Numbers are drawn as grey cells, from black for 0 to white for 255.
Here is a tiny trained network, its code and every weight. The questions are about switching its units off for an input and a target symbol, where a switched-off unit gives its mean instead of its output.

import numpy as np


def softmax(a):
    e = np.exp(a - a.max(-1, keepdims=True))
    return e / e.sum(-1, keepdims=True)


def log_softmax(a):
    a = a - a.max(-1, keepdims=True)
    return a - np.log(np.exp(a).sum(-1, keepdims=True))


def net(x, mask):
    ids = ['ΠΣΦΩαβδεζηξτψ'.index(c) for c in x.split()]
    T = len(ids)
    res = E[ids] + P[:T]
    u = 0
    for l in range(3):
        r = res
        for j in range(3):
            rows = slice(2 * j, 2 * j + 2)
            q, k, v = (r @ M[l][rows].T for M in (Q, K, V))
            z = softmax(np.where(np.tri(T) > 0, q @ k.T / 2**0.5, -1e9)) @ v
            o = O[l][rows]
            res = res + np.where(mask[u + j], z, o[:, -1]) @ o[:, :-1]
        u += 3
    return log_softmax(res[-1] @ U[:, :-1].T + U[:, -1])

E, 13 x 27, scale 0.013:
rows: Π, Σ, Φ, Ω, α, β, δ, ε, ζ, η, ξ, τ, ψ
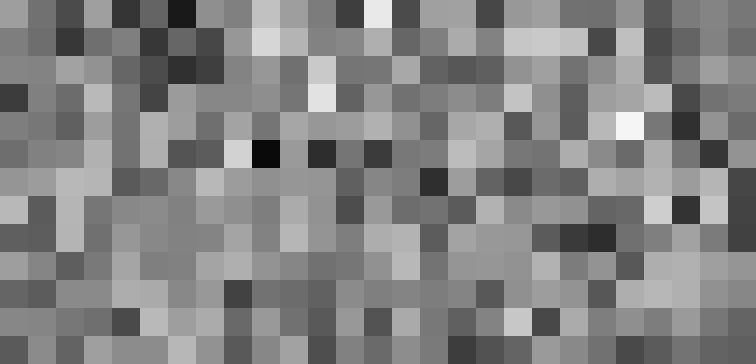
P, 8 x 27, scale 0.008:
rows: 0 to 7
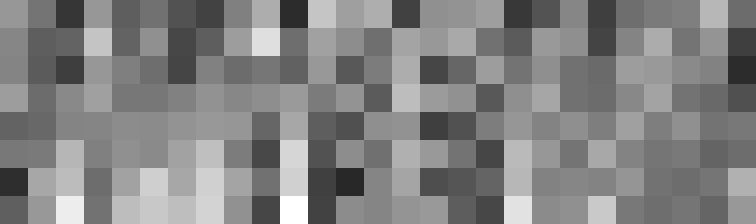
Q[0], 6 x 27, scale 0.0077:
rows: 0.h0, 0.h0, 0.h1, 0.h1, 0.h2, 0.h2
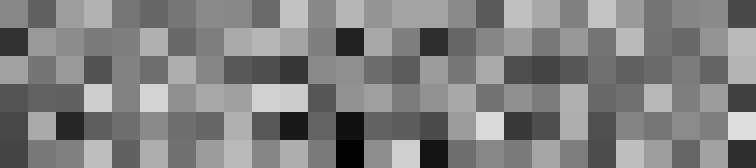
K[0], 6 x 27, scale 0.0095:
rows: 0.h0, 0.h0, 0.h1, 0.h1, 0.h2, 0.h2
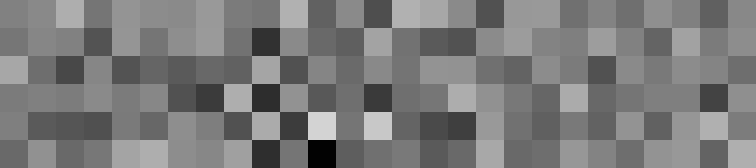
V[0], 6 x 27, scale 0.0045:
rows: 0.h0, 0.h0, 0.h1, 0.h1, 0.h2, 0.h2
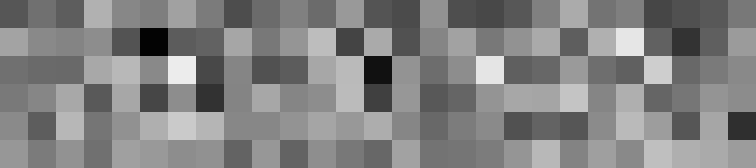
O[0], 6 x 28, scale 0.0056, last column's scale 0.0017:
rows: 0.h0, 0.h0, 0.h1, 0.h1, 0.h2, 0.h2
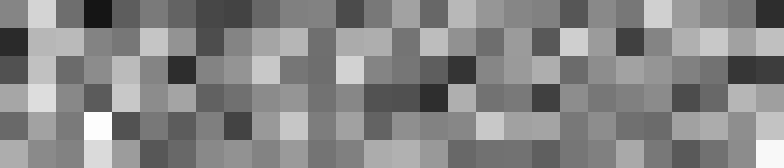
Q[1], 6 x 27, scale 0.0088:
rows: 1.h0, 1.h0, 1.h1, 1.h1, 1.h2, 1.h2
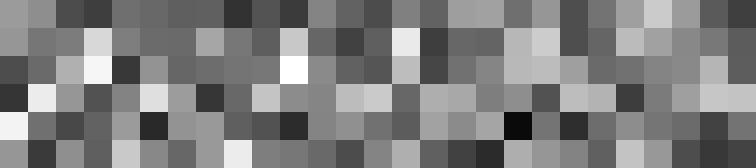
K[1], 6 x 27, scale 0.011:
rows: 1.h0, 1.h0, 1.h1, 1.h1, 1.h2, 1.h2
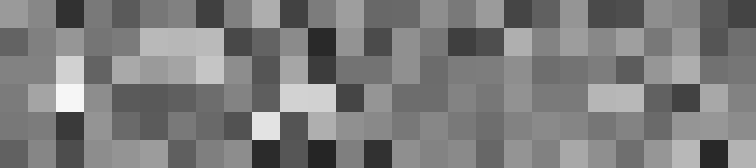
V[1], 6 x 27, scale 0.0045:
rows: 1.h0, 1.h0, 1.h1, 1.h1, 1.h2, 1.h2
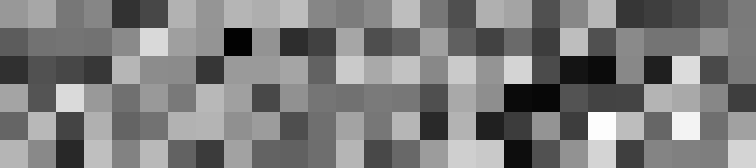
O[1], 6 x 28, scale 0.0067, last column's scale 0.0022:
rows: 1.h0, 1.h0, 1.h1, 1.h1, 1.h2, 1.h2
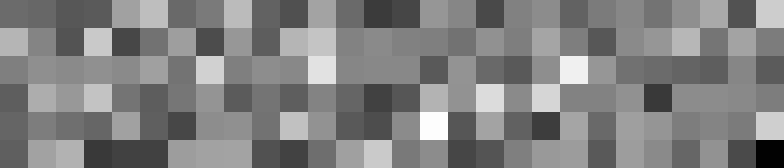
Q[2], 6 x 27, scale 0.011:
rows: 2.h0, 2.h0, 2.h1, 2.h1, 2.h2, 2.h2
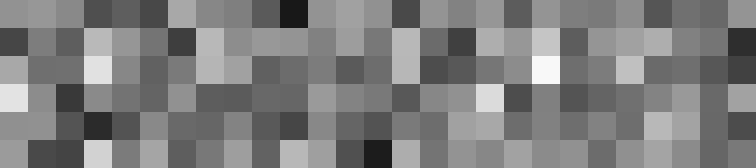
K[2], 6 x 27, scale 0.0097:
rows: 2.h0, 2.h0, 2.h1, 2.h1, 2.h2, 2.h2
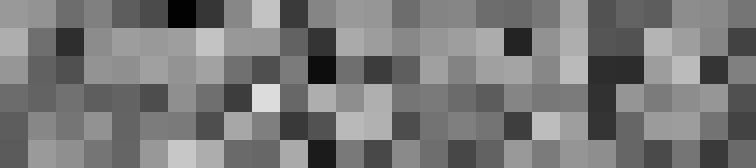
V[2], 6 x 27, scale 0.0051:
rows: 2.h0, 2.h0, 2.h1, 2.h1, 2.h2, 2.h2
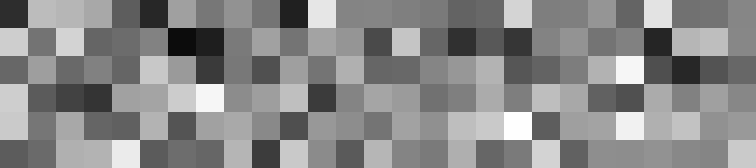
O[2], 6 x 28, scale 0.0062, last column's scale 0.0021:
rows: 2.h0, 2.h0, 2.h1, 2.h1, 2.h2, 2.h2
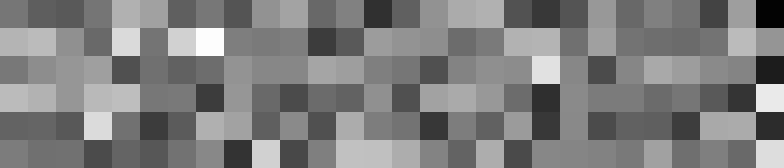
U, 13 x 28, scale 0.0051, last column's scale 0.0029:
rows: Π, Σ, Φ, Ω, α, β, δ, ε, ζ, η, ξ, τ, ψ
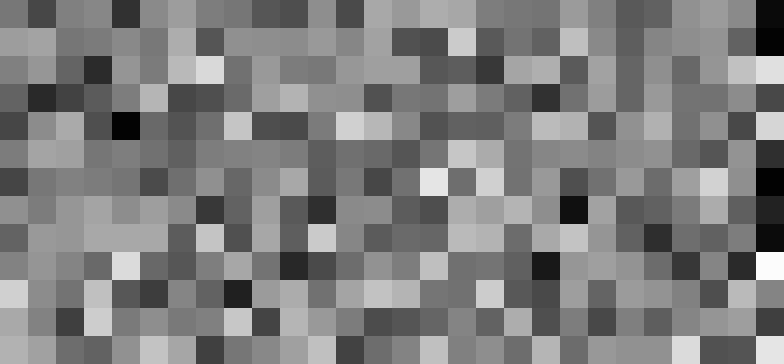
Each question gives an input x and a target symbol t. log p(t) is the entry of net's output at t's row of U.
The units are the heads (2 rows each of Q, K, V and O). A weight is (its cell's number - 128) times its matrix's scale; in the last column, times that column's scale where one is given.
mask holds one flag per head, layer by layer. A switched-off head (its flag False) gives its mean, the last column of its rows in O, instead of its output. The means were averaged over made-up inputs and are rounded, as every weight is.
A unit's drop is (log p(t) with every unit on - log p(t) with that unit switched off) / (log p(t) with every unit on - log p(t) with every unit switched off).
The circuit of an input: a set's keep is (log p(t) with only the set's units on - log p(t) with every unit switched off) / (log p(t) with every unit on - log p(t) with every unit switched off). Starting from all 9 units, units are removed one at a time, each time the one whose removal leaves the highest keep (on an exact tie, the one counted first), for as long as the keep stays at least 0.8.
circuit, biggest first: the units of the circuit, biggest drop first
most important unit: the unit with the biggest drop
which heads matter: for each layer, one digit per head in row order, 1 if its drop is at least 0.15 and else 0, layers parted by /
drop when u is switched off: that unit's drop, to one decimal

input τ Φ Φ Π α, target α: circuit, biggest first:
2.h1; 2.h0; 0.h0
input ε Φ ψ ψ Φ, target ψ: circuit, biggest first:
2.h2
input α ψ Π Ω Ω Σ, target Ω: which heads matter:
000 / 000 / 100
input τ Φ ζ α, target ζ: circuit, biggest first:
1.h1; 0.h2
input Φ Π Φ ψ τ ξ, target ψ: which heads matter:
100 / 101 / 001
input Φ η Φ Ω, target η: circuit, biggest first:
2.h1; 1.h0
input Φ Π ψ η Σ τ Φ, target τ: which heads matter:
000 / 000 / 001
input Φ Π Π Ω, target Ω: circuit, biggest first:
2.h0; 0.h0
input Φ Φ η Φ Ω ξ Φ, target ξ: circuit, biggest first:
1.h0; 2.h2
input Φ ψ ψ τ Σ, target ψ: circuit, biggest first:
0.h0; 2.h2; 1.h0; 1.h2
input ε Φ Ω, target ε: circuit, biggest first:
1.h2; 1.h1; 0.h0
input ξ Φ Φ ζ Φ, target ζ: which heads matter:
000 / 010 / 000
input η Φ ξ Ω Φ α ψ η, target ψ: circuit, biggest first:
2.h2; 0.h0
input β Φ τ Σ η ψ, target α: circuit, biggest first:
1.h2
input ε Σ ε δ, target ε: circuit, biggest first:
1.h2; 0.h2; 1.h1
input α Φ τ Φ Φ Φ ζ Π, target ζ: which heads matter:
000 / 010 / 000
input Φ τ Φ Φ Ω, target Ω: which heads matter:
100 / 000 / 100
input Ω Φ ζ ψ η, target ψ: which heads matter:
000 / 000 / 001
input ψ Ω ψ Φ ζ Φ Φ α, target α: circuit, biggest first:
2.h0; 2.h1
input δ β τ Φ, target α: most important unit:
1.h2
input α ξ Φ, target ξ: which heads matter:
000 / 100 / 000
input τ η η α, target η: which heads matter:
100 / 100 / 010
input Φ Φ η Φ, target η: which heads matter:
000 / 000 / 010
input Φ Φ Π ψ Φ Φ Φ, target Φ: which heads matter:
010 / 000 / 110
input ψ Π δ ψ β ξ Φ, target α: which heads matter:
100 / 001 / 010
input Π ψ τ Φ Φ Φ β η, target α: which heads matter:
010 / 000 / 110
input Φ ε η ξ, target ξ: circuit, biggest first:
1.h0
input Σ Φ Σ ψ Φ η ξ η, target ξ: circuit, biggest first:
1.h0; 2.h2
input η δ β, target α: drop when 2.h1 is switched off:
0.3
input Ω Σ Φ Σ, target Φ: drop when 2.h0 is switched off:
0.2
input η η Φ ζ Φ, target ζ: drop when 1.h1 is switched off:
0.8
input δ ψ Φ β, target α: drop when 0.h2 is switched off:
0.0
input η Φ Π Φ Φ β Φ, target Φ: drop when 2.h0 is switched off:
0.7
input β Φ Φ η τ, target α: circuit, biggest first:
1.h2
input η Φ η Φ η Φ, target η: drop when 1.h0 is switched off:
0.1
